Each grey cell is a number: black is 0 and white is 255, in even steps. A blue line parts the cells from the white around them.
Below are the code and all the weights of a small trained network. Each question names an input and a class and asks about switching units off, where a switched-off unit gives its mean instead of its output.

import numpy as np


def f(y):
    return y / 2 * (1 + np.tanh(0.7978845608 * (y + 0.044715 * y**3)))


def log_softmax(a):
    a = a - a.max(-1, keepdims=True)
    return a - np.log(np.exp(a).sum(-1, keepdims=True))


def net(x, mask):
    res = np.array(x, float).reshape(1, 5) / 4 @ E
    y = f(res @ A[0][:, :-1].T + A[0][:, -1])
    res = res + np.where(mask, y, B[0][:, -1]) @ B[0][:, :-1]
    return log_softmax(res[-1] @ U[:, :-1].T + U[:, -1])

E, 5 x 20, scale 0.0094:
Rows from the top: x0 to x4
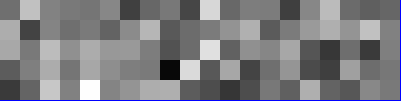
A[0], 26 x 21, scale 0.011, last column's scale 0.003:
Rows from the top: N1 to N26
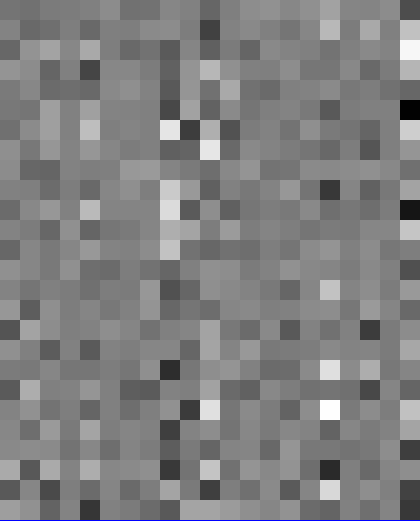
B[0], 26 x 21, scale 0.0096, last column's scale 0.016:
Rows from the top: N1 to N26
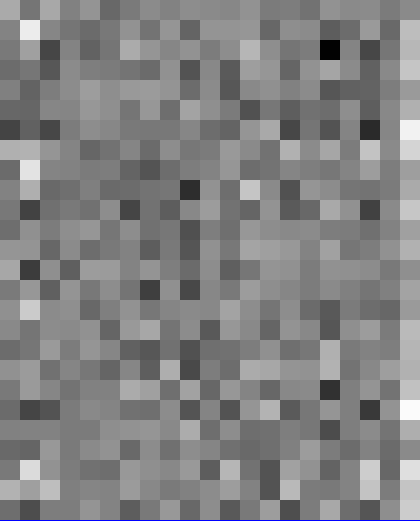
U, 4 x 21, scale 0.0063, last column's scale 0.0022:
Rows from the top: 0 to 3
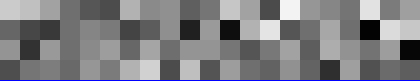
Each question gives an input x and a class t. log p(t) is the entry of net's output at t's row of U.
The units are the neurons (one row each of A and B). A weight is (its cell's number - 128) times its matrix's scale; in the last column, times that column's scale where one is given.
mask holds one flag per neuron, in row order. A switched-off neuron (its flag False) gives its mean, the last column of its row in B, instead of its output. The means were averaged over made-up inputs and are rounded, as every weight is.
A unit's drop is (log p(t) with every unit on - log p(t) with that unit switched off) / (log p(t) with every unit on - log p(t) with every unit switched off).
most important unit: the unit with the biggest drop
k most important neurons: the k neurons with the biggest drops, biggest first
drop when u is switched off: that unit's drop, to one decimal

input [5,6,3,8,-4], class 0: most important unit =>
N24
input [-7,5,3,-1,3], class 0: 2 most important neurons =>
(N7 N21)
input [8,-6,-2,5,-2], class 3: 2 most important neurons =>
(N20 N17)
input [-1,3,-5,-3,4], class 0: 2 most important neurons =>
(N25 N2)
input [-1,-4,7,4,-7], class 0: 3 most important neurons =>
(N24 N8 N7)
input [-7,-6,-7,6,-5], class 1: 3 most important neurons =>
(N10 N24 N26)
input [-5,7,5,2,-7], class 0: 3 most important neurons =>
(N24 N21 N7)
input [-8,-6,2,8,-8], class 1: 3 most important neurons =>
(N26 N4 N10)
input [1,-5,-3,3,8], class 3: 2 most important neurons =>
(N21 N20)
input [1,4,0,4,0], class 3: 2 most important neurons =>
(N8 N25)
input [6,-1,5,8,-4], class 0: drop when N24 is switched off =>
0.4
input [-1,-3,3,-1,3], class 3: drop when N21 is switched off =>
0.3
